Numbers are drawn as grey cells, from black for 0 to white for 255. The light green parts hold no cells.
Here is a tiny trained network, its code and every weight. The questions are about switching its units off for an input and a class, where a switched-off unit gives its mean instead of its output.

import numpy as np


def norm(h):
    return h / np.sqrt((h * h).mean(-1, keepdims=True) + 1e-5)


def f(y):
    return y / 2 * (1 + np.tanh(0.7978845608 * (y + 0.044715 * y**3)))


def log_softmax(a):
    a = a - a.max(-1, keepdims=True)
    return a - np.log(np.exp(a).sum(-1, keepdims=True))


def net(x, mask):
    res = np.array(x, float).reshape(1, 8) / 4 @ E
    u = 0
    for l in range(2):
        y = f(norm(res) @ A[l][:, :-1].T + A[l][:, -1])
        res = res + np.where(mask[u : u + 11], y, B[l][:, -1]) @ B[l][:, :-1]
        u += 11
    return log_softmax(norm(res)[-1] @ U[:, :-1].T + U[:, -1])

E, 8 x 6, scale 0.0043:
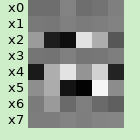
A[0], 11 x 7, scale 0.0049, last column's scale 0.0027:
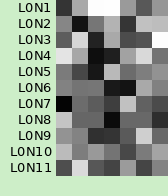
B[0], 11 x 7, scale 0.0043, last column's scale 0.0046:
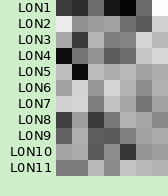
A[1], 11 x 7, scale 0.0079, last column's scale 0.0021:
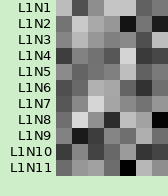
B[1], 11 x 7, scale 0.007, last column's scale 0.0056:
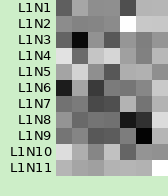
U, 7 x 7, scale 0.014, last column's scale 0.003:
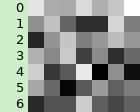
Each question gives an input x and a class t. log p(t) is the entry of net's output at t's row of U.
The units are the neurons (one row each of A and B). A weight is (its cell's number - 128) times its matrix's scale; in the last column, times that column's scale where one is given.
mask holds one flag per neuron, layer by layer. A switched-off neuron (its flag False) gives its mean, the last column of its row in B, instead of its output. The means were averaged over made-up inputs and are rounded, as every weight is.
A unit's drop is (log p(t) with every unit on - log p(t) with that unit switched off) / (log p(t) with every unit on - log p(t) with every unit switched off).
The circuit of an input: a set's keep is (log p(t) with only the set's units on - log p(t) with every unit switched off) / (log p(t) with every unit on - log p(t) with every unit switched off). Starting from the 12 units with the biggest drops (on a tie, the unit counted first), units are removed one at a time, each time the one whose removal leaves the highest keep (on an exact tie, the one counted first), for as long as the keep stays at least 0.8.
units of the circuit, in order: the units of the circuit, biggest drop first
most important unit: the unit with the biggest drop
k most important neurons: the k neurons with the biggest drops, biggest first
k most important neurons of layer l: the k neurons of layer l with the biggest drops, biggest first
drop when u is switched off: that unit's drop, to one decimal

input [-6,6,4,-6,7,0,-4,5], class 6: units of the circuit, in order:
(L0N1)
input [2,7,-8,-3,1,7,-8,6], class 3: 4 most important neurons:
(L1N8, L1N6, L1N1, L0N1)
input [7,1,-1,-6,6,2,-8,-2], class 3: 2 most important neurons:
(L1N11, L1N4)
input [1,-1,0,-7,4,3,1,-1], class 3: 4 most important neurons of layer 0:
(L0N11, L0N5, L0N7, L0N8)
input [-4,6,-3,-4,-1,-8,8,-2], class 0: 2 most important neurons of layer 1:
(L1N11, L1N2)
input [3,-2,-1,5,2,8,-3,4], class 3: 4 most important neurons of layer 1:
(L1N8, L1N11, L1N4, L1N2)
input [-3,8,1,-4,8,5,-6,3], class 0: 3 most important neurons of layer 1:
(L1N4, L1N10, L1N9)
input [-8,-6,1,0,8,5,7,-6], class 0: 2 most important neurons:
(L1N4, L1N10)
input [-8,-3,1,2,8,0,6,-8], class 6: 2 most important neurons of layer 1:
(L1N6, L1N11)
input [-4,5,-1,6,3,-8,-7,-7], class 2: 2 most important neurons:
(L1N2, L1N11)
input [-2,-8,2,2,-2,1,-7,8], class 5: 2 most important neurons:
(L1N9, L1N8)
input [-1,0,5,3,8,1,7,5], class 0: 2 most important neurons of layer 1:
(L1N4, L1N10)
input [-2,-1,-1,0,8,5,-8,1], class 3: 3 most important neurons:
(L1N8, L1N11, L1N2)
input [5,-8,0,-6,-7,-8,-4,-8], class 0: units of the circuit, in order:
(L1N11)
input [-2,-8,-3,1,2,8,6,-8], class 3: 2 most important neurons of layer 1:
(L1N8, L1N4)
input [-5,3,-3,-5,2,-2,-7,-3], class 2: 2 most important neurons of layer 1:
(L1N4, L1N6)
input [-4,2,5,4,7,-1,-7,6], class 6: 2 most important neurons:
(L0N1, L1N6)
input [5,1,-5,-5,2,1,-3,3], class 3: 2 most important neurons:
(L1N8, L0N4)
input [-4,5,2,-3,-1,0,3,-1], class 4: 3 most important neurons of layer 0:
(L0N5, L0N1, L0N3)
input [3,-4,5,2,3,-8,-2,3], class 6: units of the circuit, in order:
(L1N6)
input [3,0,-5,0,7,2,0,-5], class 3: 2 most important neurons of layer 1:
(L1N8, L1N4)
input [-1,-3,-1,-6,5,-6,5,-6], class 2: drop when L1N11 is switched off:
0.3
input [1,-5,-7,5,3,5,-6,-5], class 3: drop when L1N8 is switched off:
0.4
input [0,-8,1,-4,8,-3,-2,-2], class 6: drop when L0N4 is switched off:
0.2
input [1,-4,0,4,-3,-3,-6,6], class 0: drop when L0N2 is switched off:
-0.1
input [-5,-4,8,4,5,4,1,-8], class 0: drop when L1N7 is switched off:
0.0
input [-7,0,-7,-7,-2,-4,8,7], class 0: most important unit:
L1N11
